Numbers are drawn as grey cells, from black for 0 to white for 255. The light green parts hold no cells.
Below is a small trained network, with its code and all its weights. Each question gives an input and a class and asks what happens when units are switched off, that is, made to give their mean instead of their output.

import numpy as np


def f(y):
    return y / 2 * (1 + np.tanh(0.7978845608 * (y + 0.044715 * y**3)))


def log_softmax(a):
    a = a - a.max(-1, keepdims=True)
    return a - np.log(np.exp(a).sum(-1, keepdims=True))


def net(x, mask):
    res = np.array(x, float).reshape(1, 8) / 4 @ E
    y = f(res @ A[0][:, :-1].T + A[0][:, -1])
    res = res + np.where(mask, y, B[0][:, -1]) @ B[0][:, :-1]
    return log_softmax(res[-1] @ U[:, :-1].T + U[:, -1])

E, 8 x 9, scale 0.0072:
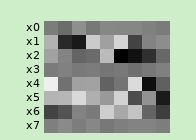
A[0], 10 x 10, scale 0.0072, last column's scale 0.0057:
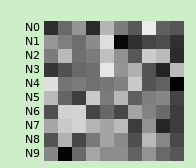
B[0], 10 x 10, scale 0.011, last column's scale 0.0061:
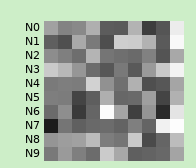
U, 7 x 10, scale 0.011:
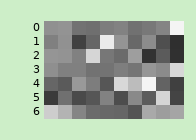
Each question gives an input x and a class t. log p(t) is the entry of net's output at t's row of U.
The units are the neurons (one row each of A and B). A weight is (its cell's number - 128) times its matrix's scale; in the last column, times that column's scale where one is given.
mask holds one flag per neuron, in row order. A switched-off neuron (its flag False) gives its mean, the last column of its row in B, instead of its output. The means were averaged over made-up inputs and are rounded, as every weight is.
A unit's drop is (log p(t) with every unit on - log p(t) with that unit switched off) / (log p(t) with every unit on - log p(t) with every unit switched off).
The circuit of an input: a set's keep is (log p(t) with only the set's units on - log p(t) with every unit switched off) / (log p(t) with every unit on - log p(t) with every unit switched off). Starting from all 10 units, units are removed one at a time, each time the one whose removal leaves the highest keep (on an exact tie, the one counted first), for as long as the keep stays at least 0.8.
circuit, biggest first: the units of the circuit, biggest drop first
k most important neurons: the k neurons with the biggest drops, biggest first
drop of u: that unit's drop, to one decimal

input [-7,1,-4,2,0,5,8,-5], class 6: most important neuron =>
N3
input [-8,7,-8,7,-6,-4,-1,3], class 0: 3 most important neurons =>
N1, N6, N8
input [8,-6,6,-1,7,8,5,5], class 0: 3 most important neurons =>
N3, N7, N6
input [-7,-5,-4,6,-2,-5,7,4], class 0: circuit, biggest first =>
N7, N1
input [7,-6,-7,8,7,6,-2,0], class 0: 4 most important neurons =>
N1, N7, N6, N0
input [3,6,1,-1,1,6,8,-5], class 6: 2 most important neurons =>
N3, N6
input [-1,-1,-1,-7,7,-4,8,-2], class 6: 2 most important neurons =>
N3, N0
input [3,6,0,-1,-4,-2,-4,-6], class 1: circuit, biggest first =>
N5, N9
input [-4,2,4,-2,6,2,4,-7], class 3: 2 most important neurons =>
N0, N3
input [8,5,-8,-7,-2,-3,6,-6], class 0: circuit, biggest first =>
N1, N3
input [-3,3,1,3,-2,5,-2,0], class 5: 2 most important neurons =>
N7, N6
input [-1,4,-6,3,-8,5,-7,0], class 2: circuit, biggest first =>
N8, N0, N2
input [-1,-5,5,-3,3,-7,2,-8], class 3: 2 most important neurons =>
N7, N1
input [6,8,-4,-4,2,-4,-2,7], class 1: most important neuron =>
N5
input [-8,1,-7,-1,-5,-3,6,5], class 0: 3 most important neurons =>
N1, N3, N0
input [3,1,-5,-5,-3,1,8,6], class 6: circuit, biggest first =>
N3, N1
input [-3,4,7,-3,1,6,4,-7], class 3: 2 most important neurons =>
N3, N7
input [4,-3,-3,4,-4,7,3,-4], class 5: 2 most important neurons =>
N7, N1
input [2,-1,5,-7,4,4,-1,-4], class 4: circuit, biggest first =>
N1, N0
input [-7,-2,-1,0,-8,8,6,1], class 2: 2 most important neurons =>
N0, N8
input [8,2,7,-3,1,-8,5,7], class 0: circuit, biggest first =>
N7
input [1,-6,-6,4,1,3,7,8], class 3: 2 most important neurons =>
N3, N1
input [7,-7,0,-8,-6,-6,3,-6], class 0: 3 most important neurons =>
N0, N3, N7
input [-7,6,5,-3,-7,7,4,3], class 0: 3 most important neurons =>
N7, N3, N6
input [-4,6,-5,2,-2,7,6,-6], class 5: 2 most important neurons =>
N7, N6
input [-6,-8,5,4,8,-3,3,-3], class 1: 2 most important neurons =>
N6, N0
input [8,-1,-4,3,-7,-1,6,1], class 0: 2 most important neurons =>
N3, N1
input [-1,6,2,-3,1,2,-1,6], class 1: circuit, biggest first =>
N5
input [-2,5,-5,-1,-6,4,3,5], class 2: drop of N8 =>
0.3
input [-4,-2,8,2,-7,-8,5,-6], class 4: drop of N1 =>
0.9
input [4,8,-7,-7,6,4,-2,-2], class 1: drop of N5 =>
0.5
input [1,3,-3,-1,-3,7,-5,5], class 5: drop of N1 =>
0.1
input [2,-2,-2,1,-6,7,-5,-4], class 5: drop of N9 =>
0.0
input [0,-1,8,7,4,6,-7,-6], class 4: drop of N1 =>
0.9
